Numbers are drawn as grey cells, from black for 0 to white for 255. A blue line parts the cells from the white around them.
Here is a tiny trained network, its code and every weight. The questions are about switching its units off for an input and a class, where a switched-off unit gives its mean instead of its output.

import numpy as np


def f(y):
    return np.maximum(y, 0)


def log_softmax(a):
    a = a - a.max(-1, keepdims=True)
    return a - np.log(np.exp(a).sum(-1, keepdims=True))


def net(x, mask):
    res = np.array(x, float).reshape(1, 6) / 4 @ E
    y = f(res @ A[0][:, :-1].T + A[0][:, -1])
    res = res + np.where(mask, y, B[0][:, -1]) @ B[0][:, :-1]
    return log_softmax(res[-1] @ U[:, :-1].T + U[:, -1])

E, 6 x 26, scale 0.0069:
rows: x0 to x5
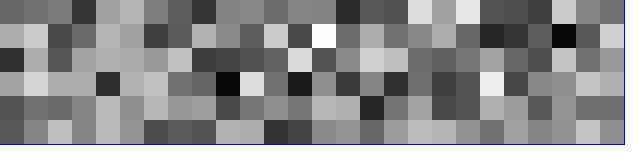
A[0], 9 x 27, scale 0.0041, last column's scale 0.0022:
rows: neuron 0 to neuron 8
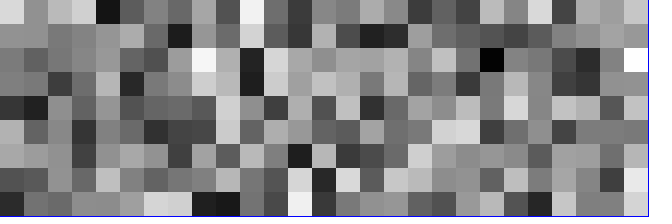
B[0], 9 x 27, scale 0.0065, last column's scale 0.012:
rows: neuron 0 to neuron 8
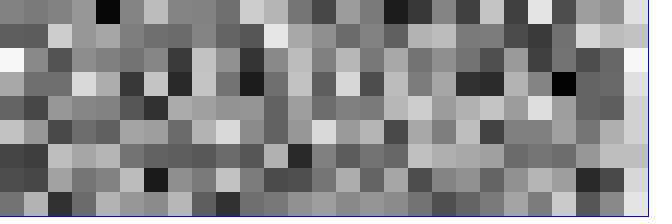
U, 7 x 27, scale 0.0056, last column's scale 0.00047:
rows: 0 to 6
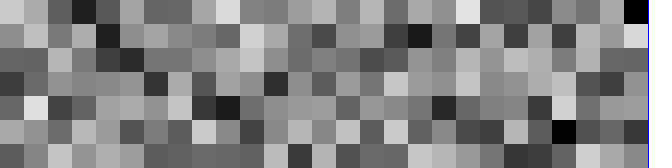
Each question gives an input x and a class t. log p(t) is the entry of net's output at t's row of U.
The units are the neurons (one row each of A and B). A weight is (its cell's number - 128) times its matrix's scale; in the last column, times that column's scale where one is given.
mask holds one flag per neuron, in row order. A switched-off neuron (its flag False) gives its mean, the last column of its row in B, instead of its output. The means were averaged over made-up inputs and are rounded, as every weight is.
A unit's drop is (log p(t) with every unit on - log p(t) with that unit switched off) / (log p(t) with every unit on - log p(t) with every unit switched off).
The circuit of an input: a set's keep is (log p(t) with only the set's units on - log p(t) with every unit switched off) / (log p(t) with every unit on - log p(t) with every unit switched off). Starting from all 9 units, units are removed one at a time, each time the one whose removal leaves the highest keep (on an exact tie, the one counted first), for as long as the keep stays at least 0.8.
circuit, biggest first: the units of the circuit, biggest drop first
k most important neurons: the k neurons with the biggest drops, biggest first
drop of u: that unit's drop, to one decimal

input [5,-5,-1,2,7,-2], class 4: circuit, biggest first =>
(neuron 8)
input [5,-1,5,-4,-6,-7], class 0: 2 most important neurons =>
(neuron 5; neuron 3)
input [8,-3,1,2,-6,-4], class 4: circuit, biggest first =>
(neuron 8; neuron 7)
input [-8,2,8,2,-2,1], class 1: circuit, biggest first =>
(neuron 0; neuron 2)
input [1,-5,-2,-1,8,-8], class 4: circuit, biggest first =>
(neuron 8; neuron 2)
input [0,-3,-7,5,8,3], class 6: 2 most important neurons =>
(neuron 6; neuron 1)
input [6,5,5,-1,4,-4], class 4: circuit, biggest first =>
(neuron 8; neuron 3)
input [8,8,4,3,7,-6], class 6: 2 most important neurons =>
(neuron 1; neuron 6)
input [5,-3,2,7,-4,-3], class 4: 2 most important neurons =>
(neuron 8; neuron 3)
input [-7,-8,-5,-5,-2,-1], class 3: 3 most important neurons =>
(neuron 4; neuron 7; neuron 1)
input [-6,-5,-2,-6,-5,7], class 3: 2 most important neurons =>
(neuron 4; neuron 7)
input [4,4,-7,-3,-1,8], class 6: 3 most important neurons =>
(neuron 6; neuron 1; neuron 8)
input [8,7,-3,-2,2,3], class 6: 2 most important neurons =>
(neuron 6; neuron 1)
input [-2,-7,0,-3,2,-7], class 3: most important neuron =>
(neuron 2)
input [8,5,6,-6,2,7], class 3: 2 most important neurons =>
(neuron 7; neuron 4)
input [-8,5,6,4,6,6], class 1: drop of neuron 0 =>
0.1
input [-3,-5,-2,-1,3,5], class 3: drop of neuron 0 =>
0.0
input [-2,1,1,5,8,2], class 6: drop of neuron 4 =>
-0.1
